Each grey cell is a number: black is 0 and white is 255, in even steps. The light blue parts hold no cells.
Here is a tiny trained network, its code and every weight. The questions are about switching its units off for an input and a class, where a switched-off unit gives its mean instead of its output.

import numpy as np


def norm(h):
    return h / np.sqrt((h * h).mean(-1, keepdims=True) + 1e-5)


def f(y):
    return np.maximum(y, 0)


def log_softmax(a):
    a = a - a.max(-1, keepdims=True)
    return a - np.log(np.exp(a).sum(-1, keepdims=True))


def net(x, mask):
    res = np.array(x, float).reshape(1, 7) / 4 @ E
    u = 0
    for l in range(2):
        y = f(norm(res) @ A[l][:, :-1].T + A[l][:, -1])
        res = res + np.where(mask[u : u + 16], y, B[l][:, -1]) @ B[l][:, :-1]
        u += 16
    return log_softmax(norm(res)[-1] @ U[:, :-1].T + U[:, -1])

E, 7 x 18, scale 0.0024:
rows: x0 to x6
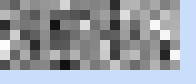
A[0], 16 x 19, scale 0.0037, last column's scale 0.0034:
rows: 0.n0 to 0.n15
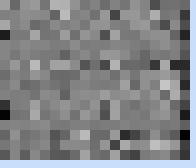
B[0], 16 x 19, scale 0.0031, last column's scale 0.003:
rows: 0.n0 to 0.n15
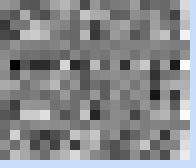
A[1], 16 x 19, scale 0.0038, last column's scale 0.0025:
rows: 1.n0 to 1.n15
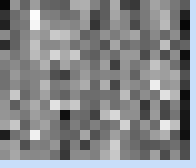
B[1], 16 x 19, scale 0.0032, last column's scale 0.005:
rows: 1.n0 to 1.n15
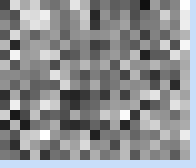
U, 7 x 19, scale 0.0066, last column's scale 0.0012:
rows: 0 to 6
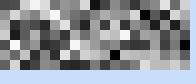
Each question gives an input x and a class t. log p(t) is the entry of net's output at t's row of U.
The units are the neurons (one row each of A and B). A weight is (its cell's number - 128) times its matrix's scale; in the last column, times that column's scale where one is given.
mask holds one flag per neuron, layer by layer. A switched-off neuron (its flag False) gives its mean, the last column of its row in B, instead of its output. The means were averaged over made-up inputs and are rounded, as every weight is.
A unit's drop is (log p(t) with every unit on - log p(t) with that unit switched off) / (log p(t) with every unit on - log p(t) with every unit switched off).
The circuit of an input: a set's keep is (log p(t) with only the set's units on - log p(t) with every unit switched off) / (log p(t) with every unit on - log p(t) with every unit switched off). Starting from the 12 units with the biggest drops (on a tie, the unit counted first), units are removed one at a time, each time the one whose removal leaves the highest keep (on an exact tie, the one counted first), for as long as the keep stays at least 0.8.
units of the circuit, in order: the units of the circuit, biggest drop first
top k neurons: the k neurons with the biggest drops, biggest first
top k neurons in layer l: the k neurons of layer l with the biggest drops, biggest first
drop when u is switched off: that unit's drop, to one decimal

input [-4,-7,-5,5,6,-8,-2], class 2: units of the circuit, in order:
[0.n6]
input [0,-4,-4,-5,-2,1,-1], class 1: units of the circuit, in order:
[1.n10, 0.n0]
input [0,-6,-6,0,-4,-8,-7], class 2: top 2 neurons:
[0.n6, 0.n0]
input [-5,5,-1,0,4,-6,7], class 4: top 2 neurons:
[0.n15, 1.n0]
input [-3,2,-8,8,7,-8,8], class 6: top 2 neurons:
[1.n12, 1.n9]
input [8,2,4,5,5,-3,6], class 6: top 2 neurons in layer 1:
[1.n12, 1.n9]
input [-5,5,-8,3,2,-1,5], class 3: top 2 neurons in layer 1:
[1.n11, 1.n14]
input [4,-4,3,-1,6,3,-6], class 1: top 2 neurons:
[1.n10, 0.n6]
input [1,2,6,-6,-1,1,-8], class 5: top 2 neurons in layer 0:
[0.n1, 0.n14]
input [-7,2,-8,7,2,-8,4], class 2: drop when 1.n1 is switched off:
0.2
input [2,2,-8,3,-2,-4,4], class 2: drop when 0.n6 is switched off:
1.3
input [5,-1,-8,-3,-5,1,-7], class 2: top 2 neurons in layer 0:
[0.n6, 0.n15]
